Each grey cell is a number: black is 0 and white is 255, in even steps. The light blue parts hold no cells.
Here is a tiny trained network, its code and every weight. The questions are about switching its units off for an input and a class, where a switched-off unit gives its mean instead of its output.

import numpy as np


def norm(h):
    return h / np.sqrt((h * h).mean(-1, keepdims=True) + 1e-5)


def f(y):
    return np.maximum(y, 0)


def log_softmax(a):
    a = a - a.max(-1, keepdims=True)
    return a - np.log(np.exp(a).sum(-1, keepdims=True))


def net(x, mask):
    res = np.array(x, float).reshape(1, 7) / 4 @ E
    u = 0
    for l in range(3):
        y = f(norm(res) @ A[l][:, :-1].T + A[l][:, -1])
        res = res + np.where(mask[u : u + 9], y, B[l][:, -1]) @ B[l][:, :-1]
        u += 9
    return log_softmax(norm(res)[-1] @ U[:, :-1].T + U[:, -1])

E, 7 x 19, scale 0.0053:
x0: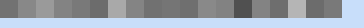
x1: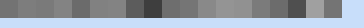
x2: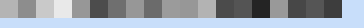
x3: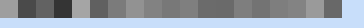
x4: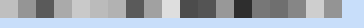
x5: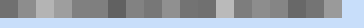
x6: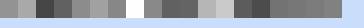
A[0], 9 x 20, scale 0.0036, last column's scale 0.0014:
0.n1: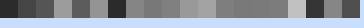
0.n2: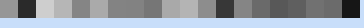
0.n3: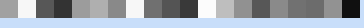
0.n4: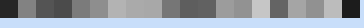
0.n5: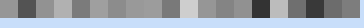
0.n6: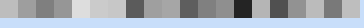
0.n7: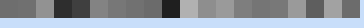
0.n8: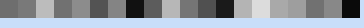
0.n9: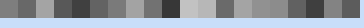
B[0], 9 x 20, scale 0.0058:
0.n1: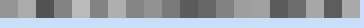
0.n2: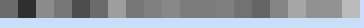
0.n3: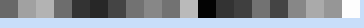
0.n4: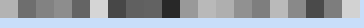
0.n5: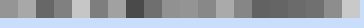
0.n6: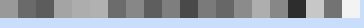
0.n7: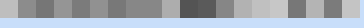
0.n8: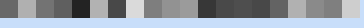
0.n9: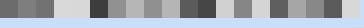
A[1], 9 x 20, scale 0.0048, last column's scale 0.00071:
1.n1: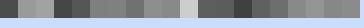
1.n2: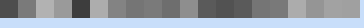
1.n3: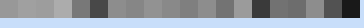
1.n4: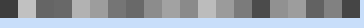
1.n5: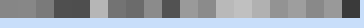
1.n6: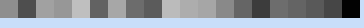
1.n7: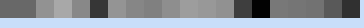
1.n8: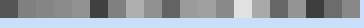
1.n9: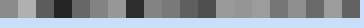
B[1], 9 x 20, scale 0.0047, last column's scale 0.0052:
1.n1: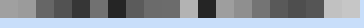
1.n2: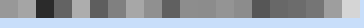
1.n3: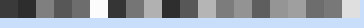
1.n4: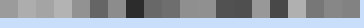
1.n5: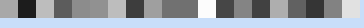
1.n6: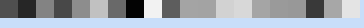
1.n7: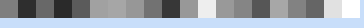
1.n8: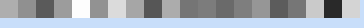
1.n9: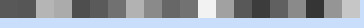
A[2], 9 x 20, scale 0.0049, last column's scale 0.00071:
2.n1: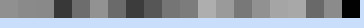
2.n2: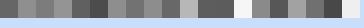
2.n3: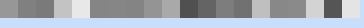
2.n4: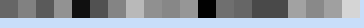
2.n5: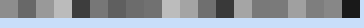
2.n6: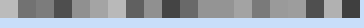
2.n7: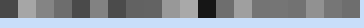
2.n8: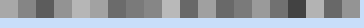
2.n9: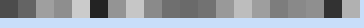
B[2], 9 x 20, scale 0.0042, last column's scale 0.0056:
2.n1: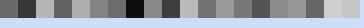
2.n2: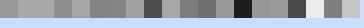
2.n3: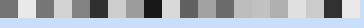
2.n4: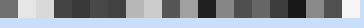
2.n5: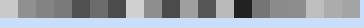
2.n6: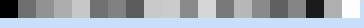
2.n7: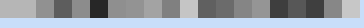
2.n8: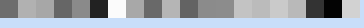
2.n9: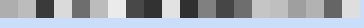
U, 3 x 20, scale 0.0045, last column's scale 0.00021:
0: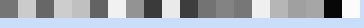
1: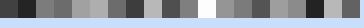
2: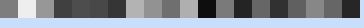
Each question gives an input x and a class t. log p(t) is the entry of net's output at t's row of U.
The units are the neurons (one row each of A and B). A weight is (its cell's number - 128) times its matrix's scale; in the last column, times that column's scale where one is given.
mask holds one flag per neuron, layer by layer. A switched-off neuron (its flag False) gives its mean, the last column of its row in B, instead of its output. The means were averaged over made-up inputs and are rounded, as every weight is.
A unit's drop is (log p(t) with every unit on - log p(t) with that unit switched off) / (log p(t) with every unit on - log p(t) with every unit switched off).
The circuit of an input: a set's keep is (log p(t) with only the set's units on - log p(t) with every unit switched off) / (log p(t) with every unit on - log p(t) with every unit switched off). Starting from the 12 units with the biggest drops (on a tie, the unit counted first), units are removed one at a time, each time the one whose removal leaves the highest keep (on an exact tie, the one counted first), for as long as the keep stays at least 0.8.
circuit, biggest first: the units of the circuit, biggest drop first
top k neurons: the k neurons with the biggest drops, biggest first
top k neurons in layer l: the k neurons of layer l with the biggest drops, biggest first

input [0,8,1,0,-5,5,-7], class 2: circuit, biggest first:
[0.n8]
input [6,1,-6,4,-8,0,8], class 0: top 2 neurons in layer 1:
[1.n8; 1.n5]
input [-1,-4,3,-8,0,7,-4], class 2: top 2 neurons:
[0.n8; 1.n5]
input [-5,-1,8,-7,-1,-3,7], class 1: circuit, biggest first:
[1.n7; 1.n3]
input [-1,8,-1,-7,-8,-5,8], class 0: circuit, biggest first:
[0.n9; 1.n8]
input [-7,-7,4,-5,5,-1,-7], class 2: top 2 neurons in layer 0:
[0.n8; 0.n9]
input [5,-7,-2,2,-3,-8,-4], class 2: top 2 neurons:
[0.n8; 0.n6]
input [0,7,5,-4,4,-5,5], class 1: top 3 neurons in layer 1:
[1.n7; 1.n3; 1.n6]
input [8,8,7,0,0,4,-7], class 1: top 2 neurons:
[0.n3; 1.n7]
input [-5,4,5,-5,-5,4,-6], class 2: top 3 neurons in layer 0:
[0.n8; 0.n6; 0.n2]
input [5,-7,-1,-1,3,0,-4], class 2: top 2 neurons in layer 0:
[0.n8; 0.n9]
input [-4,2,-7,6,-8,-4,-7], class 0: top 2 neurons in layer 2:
[2.n2; 2.n9]
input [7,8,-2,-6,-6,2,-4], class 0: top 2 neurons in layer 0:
[0.n3; 0.n9]
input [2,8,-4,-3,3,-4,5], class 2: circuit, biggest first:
[0.n3]
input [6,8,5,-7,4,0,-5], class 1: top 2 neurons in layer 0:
[0.n3; 0.n7]
